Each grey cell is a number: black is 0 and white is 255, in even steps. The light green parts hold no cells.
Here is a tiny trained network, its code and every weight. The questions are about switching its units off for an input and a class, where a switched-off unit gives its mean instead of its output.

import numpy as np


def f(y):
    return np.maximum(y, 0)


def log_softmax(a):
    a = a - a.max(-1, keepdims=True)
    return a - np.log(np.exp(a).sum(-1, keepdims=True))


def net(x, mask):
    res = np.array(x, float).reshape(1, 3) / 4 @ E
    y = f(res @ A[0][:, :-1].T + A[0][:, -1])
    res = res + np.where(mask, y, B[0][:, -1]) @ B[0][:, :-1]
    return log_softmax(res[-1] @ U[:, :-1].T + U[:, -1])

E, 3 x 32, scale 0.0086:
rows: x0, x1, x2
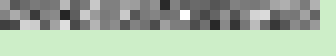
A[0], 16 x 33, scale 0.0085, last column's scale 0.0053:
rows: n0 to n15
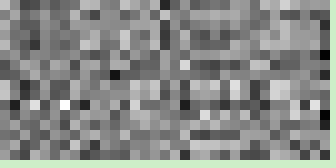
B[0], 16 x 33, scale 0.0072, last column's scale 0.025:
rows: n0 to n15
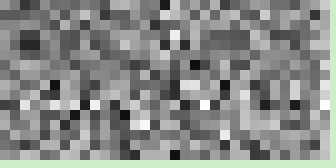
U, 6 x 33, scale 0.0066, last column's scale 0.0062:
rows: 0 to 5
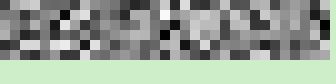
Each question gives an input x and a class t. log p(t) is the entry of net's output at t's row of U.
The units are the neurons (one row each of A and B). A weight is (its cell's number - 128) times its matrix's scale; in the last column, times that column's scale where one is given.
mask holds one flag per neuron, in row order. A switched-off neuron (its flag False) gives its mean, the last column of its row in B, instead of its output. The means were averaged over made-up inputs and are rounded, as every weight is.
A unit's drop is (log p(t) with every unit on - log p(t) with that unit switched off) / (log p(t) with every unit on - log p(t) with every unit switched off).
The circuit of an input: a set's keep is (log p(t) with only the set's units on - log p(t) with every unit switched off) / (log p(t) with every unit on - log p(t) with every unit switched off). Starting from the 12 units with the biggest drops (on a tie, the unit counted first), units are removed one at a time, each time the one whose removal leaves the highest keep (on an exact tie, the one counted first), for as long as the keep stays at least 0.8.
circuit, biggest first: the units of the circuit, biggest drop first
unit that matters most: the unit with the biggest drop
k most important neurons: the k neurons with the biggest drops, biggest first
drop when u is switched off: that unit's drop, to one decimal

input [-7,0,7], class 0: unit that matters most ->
n6
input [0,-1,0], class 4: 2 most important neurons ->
(n8; n9)
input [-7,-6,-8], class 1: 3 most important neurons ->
(n14; n1; n12)
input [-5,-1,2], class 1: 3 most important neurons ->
(n10; n6; n13)
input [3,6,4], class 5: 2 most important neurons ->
(n3; n15)
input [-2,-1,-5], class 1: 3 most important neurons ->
(n14; n1; n12)
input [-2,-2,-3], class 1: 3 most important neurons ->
(n14; n1; n10)
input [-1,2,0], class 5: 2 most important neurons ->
(n10; n15)
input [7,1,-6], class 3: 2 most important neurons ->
(n4; n0)
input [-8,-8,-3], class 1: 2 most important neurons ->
(n1; n14)
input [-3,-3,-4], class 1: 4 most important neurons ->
(n14; n1; n12; n10)
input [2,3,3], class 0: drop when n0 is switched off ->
0.1
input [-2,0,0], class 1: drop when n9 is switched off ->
0.1
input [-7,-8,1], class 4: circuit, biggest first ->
(n10)
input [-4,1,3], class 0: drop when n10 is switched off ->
0.9
